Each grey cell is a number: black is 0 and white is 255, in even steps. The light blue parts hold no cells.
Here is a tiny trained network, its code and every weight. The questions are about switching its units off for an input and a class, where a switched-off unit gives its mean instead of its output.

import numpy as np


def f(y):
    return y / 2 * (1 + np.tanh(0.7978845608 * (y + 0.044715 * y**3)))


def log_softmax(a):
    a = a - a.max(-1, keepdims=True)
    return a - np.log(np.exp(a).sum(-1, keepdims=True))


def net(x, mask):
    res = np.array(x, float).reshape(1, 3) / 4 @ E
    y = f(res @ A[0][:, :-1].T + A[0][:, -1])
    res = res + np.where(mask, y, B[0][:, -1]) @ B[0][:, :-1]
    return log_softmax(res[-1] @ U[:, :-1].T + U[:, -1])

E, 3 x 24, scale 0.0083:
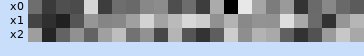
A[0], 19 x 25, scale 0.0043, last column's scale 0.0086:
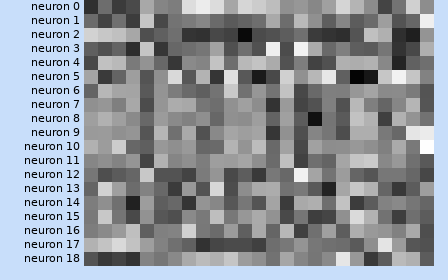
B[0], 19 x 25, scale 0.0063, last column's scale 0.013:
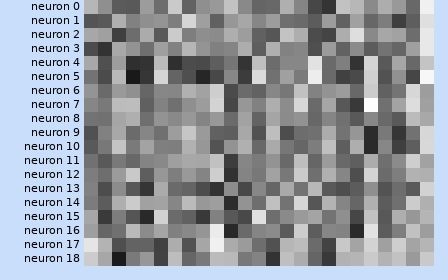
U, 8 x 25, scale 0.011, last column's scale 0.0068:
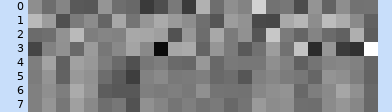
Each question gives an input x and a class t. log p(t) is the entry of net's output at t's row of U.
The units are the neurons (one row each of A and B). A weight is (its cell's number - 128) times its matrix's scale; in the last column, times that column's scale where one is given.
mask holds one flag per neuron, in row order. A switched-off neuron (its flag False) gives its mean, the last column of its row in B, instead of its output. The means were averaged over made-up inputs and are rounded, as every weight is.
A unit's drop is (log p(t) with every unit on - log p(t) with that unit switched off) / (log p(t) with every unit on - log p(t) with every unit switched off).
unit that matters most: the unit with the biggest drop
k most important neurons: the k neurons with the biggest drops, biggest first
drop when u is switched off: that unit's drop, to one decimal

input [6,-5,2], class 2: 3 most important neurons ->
[neuron 0; neuron 18; neuron 3]
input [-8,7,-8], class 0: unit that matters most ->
neuron 4
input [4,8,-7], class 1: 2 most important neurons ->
[neuron 0; neuron 5]
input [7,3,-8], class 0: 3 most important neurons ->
[neuron 4; neuron 13; neuron 15]
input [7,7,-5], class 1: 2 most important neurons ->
[neuron 0; neuron 18]
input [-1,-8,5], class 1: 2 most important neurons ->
[neuron 2; neuron 17]
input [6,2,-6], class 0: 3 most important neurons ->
[neuron 4; neuron 13; neuron 15]
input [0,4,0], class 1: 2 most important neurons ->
[neuron 18; neuron 0]
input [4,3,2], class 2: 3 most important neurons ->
[neuron 2; neuron 10; neuron 12]
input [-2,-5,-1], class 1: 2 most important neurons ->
[neuron 17; neuron 2]
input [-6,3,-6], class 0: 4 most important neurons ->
[neuron 4; neuron 13; neuron 15; neuron 3]
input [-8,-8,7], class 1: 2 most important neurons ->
[neuron 2; neuron 17]
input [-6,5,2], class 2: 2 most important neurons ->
[neuron 2; neuron 9]
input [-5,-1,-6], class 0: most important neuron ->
[neuron 4]
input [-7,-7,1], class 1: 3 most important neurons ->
[neuron 2; neuron 17; neuron 3]
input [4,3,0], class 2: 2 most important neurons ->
[neuron 2; neuron 10]
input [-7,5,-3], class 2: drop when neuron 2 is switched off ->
0.1
